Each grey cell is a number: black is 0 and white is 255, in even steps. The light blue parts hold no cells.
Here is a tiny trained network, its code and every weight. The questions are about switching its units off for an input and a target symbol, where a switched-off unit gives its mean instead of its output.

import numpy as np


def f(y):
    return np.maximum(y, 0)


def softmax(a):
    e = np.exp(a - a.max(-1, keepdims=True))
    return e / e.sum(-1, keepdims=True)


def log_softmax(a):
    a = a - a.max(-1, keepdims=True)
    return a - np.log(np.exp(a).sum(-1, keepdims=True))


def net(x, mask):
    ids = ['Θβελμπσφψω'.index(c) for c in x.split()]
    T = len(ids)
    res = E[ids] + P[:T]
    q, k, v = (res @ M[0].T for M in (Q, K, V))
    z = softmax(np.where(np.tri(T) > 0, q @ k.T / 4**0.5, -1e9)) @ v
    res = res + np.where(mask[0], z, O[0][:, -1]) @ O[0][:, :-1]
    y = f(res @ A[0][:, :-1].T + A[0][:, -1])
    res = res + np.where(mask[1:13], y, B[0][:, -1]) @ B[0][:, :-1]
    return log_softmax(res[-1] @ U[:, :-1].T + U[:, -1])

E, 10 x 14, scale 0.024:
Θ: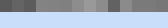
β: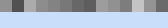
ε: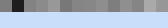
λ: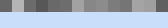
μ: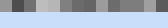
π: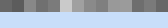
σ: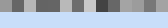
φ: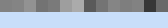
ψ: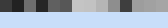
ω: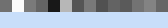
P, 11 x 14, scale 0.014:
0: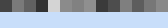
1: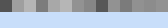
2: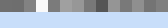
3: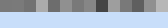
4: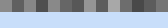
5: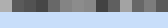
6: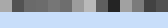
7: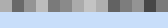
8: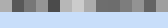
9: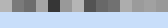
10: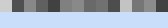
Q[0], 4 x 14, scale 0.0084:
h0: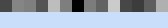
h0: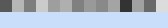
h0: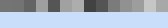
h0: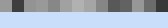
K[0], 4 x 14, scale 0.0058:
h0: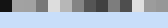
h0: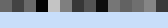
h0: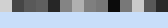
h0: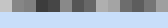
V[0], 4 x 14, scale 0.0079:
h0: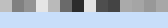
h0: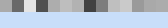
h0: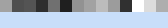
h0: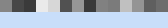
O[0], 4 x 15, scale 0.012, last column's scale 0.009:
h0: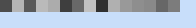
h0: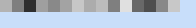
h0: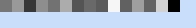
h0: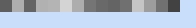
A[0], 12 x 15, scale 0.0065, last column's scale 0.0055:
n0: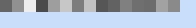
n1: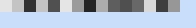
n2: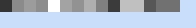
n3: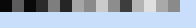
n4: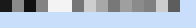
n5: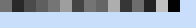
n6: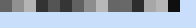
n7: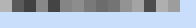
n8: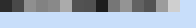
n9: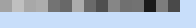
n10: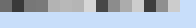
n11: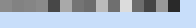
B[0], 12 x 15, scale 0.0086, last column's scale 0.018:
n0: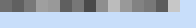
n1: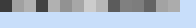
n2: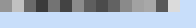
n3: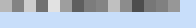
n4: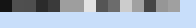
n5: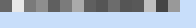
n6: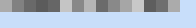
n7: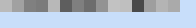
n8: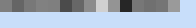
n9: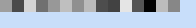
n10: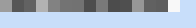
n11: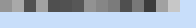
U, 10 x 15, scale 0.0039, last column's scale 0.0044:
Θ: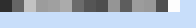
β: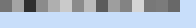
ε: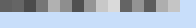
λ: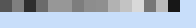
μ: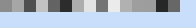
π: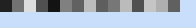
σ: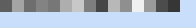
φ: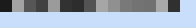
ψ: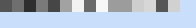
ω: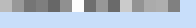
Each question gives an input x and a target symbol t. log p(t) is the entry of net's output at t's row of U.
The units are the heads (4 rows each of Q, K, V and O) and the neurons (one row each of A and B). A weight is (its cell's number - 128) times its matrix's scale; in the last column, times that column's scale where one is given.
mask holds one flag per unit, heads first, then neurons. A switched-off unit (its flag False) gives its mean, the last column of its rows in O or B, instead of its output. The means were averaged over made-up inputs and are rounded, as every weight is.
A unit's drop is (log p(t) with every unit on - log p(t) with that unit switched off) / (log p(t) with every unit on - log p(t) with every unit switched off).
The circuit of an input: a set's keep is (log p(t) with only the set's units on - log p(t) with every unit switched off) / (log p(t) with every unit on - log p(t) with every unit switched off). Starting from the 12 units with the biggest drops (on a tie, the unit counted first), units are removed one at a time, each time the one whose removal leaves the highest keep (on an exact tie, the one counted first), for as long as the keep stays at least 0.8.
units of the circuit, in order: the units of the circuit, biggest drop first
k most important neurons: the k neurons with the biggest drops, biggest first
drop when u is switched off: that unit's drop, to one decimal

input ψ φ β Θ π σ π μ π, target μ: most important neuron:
n1
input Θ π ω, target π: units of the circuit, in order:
n10; n1
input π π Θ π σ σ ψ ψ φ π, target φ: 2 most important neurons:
n5; n8
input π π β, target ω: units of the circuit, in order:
h0; n0
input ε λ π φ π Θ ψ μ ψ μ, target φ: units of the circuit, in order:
h0; n5; n8
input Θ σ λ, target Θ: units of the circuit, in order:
h0; n3
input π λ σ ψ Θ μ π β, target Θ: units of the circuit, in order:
h0; n11
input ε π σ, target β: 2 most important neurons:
n4; n10
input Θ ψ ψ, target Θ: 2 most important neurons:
n5; n3
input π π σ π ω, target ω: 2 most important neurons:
n6; n4
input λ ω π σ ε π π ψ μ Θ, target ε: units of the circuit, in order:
h0; n2
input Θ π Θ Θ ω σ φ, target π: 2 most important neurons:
n10; n9
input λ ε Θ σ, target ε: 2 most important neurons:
n8; n2
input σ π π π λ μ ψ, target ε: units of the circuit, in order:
n3
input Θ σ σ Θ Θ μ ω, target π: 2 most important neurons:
n10; n9
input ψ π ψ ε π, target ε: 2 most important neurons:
n2; n11
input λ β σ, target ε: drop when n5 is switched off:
-0.1
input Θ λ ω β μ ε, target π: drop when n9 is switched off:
0.0
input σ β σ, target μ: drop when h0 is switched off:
0.7
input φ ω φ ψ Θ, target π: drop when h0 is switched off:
0.8
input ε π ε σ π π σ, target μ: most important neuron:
n0
